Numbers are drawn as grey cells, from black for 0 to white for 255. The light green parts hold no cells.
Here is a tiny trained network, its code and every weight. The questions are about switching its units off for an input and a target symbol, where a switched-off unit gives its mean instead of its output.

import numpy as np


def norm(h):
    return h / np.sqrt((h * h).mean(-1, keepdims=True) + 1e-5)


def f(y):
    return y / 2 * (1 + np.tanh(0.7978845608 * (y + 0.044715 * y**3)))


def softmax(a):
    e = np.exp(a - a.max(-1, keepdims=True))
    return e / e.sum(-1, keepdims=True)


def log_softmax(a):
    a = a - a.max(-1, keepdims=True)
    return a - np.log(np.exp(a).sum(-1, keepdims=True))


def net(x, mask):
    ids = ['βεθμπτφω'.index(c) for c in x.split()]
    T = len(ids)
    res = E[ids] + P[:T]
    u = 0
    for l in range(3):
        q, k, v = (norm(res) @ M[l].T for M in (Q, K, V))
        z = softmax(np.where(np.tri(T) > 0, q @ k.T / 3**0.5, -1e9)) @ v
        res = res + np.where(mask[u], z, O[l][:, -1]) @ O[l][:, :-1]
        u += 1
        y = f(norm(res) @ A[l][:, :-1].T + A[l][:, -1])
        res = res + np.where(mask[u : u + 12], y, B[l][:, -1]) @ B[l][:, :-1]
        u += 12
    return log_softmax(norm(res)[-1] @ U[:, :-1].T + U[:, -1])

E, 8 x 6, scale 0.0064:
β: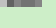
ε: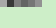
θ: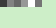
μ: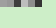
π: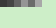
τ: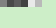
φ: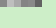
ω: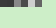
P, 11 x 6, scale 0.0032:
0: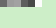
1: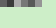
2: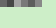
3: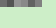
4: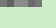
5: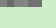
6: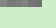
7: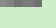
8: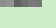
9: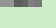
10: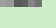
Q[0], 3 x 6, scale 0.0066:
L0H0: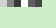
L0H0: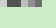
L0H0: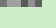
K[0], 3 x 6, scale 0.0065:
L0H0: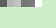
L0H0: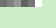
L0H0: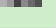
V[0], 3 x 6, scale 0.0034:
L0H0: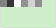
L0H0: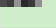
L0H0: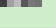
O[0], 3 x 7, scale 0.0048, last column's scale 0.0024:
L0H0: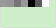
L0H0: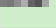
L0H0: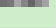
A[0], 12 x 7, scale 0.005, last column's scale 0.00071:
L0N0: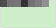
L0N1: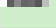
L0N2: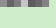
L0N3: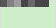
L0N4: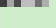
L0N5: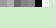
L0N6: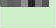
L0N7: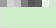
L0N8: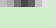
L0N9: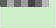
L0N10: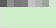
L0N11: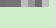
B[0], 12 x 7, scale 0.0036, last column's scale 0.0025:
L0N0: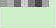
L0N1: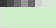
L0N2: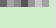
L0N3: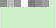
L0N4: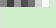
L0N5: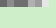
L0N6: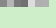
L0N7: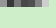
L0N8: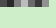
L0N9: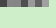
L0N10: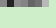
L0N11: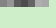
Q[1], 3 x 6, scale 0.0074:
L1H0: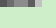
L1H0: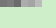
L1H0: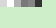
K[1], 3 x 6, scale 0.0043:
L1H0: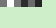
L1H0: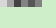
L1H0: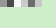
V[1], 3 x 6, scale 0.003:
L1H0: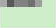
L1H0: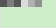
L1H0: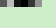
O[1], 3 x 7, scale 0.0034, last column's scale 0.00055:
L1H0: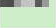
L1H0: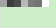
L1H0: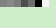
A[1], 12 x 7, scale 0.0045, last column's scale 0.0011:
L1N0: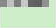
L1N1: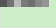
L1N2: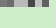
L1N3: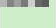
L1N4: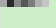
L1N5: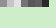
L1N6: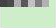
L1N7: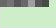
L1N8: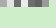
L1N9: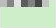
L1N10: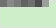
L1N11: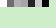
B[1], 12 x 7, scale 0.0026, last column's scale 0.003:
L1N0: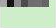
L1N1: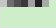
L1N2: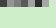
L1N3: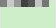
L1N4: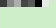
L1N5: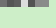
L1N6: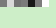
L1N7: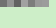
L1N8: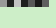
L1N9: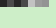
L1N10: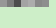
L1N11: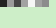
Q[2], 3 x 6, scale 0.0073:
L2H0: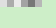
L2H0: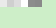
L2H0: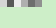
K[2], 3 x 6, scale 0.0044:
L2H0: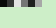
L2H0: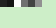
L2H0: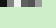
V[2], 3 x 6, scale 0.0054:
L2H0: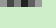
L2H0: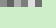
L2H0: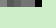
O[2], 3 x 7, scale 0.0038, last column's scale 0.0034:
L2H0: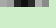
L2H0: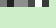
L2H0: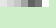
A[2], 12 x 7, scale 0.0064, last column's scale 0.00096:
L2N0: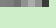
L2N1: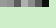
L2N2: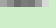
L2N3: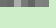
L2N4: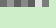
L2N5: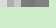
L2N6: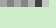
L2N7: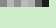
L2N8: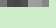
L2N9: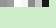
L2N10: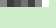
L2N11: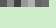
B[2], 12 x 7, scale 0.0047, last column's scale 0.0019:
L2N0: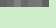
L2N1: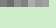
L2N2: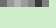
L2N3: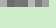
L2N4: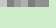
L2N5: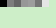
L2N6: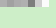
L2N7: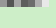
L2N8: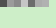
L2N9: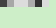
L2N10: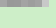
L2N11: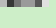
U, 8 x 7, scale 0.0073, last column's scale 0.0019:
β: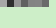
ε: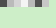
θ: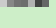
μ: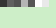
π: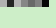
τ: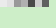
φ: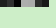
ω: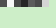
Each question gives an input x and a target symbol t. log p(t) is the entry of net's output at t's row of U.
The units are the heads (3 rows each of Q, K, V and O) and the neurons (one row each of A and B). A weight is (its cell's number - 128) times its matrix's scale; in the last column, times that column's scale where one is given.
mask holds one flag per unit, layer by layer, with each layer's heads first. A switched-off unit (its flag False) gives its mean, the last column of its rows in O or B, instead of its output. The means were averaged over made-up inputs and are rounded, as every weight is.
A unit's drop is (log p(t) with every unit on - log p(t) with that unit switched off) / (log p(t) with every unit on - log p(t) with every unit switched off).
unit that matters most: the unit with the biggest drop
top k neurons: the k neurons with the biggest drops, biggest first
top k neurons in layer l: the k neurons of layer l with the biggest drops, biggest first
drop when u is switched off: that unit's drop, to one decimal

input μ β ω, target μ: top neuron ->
[L2N8]
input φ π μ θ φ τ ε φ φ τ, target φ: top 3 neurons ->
[L0N2 L0N5 L1N4]
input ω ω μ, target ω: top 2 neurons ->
[L1N8 L0N2]
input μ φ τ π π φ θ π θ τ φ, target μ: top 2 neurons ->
[L1N9 L0N7]
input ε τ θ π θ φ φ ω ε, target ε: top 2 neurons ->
[L0N0 L0N4]
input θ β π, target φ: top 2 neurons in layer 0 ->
[L0N1 L0N7]
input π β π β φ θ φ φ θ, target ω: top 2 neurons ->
[L0N4 L0N7]
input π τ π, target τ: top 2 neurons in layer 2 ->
[L2N4 L2N5]
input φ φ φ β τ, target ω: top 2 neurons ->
[L0N1 L1N4]
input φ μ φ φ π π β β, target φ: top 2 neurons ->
[L0N2 L0N5]
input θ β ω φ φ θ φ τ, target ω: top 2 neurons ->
[L0N4 L1N4]
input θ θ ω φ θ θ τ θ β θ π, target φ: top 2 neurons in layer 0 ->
[L0N1 L0N6]
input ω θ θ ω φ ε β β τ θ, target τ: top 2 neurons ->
[L0N4 L2N4]
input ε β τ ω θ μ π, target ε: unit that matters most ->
L0H0
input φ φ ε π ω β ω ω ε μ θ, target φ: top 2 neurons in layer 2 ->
[L2N11 L2N8]
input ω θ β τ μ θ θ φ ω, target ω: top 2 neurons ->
[L0N4 L1N8]
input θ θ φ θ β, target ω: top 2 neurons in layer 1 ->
[L1N4 L1N2]
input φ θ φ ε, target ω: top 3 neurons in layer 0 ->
[L0N4 L0N7 L0N10]
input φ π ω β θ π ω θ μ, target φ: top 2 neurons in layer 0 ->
[L0N5 L0N2]
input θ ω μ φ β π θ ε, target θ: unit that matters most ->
L1H0
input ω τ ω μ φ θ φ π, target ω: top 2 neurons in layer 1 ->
[L1N8 L1N0]
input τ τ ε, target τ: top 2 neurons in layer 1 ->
[L1N4 L1N11]
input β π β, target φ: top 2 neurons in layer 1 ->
[L1N11 L1N4]
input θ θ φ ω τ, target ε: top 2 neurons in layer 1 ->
[L1N4 L1N1]
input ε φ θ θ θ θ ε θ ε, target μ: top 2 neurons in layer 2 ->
[L2N8 L2N10]
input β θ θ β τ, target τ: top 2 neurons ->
[L0N4 L2N10]
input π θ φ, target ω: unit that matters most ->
L0N4
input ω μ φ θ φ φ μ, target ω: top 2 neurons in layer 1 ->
[L1N8 L1N0]
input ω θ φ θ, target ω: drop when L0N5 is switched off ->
0.0
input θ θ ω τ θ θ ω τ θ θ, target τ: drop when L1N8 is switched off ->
0.9
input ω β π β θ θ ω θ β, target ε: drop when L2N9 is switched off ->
0.2
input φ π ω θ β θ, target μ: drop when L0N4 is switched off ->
0.8
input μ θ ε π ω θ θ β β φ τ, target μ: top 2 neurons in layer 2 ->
[L2N8 L2N6]
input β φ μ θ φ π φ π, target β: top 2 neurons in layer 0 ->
[L0N5 L0N2]
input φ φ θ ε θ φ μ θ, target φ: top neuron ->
[L0N5]
